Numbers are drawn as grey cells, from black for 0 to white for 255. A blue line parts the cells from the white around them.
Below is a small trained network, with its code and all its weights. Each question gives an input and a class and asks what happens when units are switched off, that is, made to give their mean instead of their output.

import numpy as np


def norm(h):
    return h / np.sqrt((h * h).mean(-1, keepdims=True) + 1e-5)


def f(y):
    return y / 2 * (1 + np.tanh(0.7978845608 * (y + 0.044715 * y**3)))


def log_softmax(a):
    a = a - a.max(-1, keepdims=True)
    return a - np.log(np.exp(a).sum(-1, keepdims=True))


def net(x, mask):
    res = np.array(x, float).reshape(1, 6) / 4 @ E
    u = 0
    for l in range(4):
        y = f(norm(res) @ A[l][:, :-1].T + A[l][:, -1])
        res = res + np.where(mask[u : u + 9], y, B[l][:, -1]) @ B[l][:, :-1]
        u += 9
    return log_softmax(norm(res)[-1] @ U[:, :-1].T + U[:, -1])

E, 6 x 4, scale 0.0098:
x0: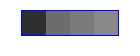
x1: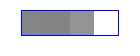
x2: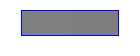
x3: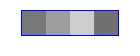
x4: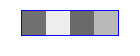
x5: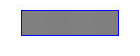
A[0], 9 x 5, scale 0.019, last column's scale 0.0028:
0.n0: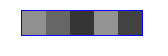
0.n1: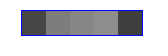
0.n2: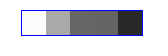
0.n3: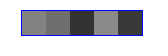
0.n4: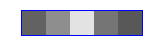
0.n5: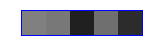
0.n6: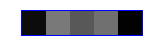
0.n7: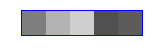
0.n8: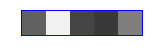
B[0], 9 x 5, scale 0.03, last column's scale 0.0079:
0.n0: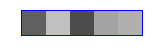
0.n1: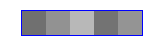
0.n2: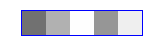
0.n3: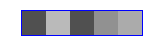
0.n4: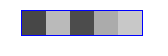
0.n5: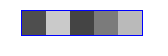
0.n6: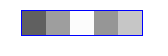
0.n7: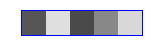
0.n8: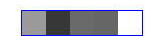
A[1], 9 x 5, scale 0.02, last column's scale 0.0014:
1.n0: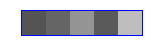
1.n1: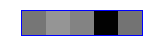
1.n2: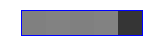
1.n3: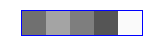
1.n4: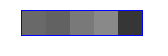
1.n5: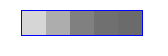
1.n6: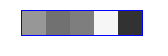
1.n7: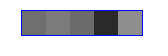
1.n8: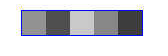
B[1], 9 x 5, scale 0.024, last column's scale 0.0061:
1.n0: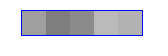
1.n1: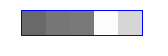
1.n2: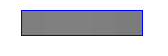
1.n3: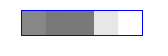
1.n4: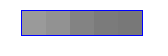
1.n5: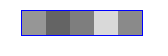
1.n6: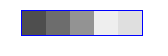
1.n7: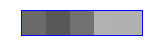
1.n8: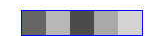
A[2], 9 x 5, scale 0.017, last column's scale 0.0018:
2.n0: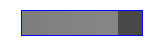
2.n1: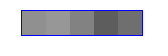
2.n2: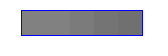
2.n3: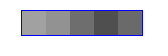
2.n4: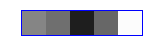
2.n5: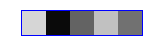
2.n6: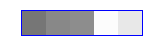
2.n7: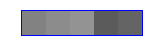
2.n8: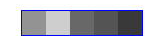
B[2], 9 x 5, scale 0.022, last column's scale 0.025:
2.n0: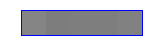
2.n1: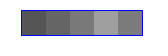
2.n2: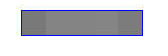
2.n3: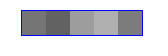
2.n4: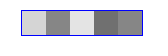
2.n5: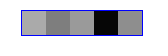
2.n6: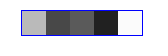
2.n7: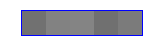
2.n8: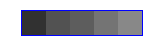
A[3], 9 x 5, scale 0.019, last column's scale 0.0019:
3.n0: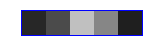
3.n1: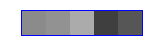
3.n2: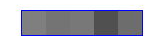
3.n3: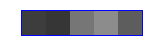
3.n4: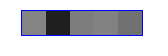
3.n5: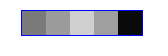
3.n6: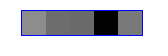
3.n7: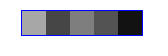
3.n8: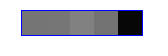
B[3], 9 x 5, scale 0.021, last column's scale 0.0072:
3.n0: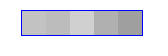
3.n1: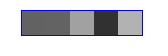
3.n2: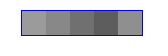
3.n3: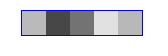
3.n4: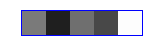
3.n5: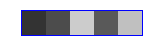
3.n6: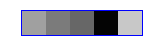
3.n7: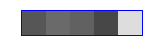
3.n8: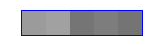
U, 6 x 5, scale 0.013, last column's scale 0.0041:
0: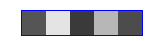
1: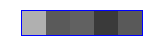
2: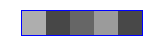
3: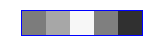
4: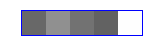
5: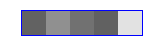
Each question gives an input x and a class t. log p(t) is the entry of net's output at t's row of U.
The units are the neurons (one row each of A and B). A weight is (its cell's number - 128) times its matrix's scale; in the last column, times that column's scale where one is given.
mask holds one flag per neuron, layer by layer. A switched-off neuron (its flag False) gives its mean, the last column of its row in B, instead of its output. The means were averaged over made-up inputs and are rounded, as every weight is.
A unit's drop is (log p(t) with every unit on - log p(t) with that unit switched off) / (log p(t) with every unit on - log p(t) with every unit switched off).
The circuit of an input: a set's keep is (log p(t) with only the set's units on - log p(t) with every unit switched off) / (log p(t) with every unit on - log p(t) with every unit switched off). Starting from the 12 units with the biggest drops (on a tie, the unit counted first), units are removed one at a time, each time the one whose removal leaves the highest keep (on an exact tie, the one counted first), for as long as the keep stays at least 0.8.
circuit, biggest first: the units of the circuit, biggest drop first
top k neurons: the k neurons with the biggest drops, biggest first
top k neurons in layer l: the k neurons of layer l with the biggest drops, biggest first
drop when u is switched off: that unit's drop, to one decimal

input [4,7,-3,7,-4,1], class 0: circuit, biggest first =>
(0.n4)
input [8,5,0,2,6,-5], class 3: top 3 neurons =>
(0.n6, 0.n8, 0.n1)
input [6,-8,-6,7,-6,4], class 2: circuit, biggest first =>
(1.n1, 3.n3)
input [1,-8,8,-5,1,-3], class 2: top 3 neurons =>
(0.n8, 1.n1, 0.n6)
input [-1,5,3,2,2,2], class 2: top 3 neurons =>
(1.n6, 0.n8, 0.n7)
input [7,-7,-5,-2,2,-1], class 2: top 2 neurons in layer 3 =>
(3.n3, 3.n4)
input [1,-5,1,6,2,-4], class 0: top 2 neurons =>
(0.n7, 0.n4)
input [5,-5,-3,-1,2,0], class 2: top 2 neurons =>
(0.n8, 0.n2)
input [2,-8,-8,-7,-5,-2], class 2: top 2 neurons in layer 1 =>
(1.n1, 1.n7)
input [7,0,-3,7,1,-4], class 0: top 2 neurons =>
(0.n4, 0.n7)
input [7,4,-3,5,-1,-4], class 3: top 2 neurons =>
(0.n6, 3.n0)
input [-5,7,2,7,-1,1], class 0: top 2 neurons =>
(0.n4, 0.n8)
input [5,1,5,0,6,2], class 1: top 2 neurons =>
(0.n2, 1.n8)
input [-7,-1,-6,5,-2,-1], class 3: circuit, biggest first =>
(0.n2)
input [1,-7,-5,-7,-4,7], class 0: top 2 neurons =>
(0.n5, 0.n3)
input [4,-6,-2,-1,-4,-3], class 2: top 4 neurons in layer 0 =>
(0.n2, 0.n4, 0.n0, 0.n5)
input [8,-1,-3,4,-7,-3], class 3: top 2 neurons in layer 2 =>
(2.n6, 2.n5)
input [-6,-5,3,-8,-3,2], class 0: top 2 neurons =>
(0.n5, 2.n6)
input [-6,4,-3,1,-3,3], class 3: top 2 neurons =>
(0.n2, 0.n8)
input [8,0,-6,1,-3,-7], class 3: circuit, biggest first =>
(0.n6)
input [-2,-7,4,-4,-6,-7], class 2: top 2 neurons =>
(1.n1, 0.n4)
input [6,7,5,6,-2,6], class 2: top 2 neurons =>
(0.n2, 0.n7)
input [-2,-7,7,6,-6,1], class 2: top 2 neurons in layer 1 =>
(1.n1, 1.n3)
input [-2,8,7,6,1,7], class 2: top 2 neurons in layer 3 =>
(3.n3, 3.n6)
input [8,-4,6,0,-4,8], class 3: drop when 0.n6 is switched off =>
1.2
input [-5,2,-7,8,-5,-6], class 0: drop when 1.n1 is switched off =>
0.0
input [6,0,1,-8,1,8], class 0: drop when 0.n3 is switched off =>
0.1
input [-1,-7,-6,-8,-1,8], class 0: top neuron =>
(0.n5)
